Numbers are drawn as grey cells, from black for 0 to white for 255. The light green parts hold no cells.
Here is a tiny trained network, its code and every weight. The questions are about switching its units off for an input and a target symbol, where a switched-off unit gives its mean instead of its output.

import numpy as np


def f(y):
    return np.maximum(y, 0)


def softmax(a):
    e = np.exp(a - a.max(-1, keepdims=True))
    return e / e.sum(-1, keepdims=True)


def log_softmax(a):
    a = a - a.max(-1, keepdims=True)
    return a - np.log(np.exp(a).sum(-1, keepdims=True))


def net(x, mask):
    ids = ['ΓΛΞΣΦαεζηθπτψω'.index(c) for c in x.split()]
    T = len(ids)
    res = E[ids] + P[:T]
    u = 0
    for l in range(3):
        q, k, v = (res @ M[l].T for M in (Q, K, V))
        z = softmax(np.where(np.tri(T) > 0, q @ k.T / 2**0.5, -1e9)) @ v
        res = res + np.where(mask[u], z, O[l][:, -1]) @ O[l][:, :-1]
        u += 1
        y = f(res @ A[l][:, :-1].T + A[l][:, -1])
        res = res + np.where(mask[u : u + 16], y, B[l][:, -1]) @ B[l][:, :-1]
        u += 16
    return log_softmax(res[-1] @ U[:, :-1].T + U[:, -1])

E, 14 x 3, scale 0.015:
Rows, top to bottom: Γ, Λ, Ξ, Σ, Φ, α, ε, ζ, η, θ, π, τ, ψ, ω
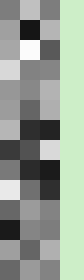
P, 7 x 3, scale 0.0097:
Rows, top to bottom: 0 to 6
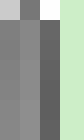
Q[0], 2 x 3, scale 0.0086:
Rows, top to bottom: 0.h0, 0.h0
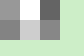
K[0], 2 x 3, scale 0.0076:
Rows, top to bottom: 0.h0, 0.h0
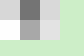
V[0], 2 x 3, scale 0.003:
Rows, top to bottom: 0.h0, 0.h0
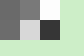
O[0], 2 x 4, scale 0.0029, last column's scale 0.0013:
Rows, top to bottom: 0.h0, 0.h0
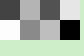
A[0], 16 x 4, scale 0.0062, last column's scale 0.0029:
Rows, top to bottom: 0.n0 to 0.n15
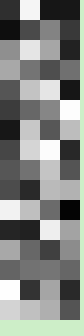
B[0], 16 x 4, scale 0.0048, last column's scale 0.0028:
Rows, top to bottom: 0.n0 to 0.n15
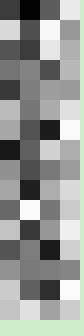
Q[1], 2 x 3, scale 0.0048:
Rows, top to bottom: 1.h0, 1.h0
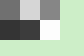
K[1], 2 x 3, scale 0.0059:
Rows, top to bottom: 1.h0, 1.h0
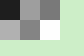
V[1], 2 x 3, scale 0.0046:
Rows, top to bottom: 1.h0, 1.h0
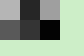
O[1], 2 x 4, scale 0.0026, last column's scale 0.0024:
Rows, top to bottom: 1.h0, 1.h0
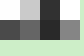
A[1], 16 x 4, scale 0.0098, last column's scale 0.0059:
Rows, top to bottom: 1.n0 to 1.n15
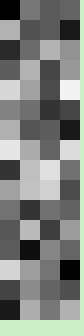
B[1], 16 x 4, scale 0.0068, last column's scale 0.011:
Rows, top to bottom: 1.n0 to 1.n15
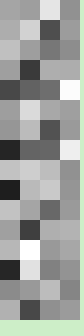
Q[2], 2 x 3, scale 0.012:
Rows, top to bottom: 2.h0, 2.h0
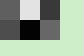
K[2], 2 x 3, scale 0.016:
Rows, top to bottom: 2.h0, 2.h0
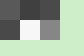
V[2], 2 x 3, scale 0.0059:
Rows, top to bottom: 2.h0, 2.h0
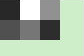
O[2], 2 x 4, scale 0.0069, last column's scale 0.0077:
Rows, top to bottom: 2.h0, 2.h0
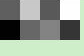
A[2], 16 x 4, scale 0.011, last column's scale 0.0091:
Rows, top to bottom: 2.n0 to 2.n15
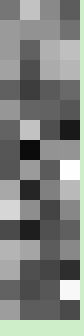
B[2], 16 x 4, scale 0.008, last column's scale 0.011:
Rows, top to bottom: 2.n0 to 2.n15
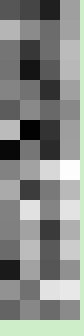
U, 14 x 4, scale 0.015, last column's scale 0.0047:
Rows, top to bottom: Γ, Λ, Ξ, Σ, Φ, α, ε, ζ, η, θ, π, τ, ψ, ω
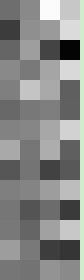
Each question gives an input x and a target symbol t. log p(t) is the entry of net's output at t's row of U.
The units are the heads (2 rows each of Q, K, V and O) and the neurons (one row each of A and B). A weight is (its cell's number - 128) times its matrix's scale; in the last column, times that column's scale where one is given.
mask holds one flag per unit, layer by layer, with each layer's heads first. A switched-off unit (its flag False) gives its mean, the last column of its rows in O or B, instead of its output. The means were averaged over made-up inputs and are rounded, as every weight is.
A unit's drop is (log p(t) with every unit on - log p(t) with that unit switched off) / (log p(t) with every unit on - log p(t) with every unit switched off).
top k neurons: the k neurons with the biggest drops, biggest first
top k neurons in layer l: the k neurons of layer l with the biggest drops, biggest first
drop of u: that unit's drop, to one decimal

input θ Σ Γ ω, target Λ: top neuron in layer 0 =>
[0.n14]
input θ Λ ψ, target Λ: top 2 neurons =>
[1.n13; 2.n7]
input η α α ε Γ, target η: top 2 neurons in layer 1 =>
[1.n12; 1.n1]
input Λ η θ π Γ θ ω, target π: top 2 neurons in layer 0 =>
[0.n11; 0.n9]
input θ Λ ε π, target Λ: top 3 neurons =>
[1.n13; 2.n7; 1.n12]
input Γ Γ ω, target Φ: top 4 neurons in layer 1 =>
[1.n9; 1.n8; 1.n7; 1.n4]
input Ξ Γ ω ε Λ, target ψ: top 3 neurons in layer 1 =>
[1.n12; 1.n5; 1.n10]
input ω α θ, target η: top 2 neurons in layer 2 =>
[2.n11; 2.n4]
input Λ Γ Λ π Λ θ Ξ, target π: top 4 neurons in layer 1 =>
[1.n11; 1.n3; 1.n15; 1.n12]
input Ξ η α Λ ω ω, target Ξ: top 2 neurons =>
[1.n9; 0.n15]
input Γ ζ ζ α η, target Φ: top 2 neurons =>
[1.n5; 1.n12]
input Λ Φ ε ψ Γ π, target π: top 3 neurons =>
[1.n12; 1.n13; 1.n1]
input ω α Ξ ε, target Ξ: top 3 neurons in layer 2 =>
[2.n13; 2.n10; 2.n12]
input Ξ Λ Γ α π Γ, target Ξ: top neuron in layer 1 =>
[1.n9]
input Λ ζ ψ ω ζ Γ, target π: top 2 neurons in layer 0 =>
[0.n11; 0.n9]
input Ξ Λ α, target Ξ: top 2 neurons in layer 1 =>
[1.n9; 1.n8]
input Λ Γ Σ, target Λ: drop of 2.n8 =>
0.1
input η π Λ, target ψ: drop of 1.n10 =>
0.2
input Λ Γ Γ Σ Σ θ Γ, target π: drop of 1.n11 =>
0.2
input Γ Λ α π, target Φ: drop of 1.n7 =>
0.1
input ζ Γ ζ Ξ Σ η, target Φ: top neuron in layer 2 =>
[2.n10]
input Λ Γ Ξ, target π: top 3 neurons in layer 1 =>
[1.n11; 1.n3; 1.n15]
